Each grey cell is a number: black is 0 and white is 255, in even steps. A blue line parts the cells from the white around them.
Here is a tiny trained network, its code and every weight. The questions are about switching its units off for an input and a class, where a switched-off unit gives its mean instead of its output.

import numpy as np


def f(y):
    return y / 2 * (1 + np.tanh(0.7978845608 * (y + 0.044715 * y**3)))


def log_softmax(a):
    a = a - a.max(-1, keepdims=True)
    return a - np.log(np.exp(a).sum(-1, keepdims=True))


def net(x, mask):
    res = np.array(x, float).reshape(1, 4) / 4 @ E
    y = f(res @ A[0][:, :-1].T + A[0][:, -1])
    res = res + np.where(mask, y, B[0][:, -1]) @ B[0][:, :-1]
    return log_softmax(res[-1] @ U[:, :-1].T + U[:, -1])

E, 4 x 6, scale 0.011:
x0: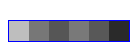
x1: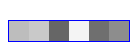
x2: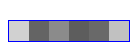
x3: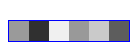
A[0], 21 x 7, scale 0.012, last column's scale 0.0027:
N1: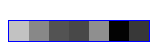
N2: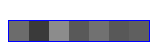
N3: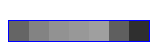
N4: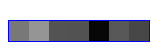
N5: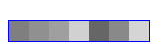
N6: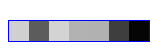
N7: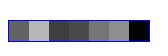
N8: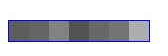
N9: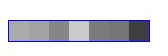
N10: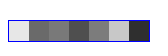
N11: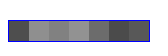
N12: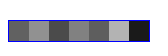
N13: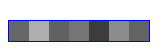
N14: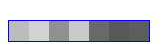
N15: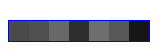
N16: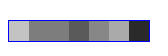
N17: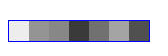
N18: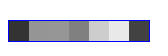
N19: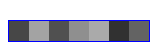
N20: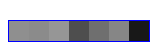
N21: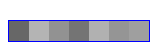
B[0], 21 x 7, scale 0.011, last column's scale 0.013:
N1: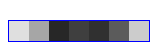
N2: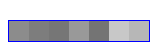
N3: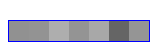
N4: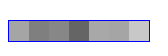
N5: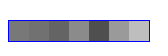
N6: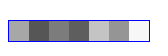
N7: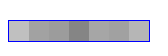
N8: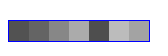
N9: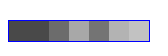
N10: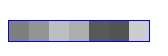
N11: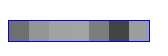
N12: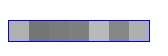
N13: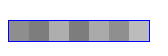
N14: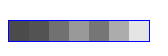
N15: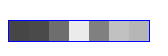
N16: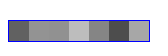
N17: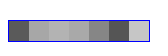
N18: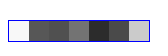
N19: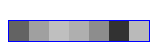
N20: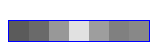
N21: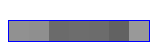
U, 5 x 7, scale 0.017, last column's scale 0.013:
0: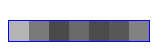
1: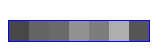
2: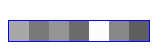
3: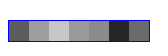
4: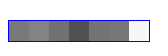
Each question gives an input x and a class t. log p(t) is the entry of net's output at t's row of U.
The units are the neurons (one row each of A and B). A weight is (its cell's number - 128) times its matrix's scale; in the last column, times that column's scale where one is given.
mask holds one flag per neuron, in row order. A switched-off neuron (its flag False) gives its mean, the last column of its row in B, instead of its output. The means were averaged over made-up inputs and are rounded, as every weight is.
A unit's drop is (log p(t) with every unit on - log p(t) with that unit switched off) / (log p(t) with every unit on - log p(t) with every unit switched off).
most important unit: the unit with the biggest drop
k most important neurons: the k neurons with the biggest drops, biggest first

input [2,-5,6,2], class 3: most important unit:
N10
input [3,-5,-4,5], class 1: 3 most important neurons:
[N15 N8 N2]
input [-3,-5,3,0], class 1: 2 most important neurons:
[N1 N15]
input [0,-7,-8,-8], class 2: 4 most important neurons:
[N7 N4 N12 N13]
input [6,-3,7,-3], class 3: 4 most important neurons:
[N17 N10 N18 N16]
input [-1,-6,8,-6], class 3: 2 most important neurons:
[N10 N17]
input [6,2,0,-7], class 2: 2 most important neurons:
[N4 N13]
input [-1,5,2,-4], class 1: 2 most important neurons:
[N6 N14]
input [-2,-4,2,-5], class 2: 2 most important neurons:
[N7 N14]
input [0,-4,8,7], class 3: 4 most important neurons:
[N10 N17 N16 N4]
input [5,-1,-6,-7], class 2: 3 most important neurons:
[N4 N7 N13]
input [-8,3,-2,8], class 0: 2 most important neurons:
[N18 N5]
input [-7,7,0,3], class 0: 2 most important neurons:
[N18 N15]
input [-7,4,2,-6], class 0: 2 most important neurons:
[N18 N6]
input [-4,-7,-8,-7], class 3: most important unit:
N19
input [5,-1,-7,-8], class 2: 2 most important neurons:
[N4 N7]
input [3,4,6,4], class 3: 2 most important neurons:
[N10 N17]
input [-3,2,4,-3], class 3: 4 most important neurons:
[N1 N6 N10 N17]
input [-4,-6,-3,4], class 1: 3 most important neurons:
[N15 N1 N8]
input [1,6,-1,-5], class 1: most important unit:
N14
